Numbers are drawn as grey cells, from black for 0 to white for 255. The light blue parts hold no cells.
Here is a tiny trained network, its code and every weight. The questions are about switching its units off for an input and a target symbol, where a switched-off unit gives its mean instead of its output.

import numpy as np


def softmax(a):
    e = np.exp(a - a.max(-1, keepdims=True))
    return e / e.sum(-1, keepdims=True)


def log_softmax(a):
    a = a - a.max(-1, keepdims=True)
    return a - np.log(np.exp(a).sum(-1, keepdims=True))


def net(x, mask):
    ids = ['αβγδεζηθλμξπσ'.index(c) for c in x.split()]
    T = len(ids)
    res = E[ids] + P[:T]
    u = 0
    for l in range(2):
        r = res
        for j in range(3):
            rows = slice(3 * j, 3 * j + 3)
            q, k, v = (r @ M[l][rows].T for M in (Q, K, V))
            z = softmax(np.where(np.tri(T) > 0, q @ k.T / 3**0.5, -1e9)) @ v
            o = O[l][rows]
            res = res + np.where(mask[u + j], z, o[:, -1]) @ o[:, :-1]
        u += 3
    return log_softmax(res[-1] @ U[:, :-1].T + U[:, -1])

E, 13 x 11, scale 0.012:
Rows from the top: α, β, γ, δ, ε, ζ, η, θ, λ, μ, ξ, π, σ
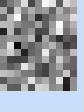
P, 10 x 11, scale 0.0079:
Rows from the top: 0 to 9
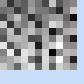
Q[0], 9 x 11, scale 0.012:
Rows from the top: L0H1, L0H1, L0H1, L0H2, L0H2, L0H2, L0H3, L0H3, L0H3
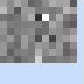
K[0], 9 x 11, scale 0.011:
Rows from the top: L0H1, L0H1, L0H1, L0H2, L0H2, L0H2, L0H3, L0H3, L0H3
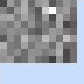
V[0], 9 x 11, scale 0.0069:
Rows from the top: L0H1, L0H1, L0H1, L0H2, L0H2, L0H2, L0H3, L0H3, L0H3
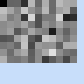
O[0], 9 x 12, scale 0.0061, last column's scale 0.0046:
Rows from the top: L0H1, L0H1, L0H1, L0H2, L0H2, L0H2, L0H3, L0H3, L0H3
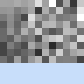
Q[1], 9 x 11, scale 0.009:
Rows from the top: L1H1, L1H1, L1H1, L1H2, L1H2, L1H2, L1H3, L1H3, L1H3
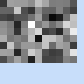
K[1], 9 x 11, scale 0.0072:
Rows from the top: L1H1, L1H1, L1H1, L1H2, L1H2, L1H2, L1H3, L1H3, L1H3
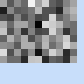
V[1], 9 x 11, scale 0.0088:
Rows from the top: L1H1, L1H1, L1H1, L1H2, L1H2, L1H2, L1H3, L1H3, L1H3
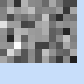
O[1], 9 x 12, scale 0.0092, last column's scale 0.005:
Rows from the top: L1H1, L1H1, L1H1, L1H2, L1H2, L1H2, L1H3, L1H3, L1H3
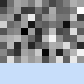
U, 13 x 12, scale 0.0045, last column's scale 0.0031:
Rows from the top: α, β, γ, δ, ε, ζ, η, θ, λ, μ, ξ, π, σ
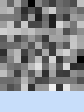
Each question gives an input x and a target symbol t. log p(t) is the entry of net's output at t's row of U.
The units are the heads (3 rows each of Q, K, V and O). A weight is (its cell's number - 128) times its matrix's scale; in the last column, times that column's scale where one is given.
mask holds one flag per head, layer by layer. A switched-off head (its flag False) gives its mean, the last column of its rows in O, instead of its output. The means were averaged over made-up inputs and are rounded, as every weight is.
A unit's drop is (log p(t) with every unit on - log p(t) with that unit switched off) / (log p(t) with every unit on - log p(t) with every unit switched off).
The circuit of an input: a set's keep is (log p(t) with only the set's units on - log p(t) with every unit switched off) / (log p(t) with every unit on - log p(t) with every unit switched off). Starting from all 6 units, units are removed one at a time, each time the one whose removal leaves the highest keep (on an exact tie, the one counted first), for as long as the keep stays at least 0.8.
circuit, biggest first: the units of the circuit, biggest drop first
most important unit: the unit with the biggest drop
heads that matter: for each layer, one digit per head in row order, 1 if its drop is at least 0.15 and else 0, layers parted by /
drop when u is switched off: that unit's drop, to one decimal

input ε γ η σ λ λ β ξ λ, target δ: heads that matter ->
000 / 011
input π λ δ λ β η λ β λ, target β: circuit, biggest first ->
L1H2, L1H1
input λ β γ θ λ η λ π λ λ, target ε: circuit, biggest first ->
L1H3, L0H1
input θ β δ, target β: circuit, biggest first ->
L1H2, L1H3, L1H1, L0H2
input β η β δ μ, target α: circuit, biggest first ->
L1H1, L1H3, L1H2, L0H2
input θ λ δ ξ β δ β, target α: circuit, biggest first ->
L1H1, L1H2
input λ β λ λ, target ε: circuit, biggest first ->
L1H3, L1H1
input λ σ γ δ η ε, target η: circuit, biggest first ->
L1H2, L1H3
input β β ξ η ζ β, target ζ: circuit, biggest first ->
L1H3, L1H2
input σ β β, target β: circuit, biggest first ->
L1H2, L1H1, L1H3
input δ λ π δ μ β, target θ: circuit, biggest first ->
L1H2, L1H3
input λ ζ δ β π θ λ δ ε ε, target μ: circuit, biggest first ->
L1H2, L1H3, L0H1
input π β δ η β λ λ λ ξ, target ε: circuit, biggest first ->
L1H3, L0H1
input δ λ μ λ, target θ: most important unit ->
L1H3
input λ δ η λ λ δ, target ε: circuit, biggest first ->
L1H3
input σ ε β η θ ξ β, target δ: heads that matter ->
100 / 011
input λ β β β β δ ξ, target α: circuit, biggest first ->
L1H1, L1H2
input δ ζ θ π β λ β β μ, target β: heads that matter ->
000 / 110
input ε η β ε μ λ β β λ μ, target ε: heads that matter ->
100 / 001
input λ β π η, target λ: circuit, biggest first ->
L1H1, L1H2, L0H1
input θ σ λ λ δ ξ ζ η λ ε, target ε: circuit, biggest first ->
L1H3, L0H1, L1H2
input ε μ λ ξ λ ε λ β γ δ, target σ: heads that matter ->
000 / 001
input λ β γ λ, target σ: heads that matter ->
000 / 001
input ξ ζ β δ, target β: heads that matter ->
000 / 011
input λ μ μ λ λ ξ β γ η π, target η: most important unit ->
L1H2
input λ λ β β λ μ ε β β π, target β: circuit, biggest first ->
L1H2, L1H3, L0H1
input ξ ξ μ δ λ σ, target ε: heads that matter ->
000 / 001
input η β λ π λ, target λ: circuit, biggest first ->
L1H1, L0H1, L1H2, L0H2
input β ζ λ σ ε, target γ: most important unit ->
L1H3
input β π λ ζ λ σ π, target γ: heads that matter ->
000 / 011
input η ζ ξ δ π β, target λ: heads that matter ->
000 / 110
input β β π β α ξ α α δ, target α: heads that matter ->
100 / 101
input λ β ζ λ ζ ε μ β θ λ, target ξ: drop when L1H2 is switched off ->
0.4
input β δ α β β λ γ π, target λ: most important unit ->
L1H1
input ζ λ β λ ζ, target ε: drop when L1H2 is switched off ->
0.1
